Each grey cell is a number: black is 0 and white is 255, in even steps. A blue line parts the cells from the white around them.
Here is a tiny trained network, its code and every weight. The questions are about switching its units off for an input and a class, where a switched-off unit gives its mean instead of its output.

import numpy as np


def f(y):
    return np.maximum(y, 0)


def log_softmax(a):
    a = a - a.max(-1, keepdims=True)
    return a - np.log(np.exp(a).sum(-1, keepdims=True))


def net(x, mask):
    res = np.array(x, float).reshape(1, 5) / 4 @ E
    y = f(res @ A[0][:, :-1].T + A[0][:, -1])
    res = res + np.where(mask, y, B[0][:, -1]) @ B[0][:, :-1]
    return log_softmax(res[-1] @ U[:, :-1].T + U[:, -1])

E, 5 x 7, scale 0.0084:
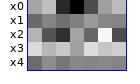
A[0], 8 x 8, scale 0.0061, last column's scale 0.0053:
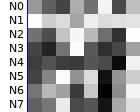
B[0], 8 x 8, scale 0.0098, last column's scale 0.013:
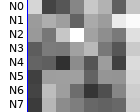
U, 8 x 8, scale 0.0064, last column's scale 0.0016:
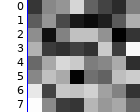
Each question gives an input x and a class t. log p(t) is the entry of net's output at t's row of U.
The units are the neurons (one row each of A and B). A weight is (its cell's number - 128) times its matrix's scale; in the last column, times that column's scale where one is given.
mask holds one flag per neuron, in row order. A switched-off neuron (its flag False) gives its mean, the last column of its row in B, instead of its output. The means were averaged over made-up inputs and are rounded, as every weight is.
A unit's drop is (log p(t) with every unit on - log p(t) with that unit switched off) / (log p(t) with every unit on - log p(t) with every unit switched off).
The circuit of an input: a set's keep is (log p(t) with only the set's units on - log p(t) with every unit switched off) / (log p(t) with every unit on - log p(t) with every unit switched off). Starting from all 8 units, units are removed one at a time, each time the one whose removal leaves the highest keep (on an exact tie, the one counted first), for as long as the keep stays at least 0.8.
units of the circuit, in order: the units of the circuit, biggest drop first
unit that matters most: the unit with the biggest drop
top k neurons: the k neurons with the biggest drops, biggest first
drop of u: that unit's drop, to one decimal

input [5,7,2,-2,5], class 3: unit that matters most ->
N1
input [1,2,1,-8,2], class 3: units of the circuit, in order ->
N4, N6
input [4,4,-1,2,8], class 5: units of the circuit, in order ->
N2, N4
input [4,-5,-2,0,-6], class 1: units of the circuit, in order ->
N1, N2
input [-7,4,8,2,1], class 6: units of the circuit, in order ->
N4, N2
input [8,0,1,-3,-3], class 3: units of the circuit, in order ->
N7, N4
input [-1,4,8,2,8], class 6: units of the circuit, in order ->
N4, N0
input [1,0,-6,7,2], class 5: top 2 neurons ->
N2, N1
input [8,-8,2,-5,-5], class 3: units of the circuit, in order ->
N6, N4
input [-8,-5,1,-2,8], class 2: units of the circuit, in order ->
N6, N3
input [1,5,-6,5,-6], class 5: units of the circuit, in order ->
N2, N1
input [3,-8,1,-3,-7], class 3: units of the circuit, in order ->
N6, N4, N2
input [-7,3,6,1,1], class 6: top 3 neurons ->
N4, N2, N7
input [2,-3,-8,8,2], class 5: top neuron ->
N2
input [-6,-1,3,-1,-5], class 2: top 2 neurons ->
N1, N3
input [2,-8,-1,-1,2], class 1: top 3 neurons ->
N2, N1, N0
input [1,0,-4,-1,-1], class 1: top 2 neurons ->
N2, N1
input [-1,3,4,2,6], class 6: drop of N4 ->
0.2
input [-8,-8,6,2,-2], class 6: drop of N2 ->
0.2
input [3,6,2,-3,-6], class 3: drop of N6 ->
0.1
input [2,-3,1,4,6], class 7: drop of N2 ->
0.3
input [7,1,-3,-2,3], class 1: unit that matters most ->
N1
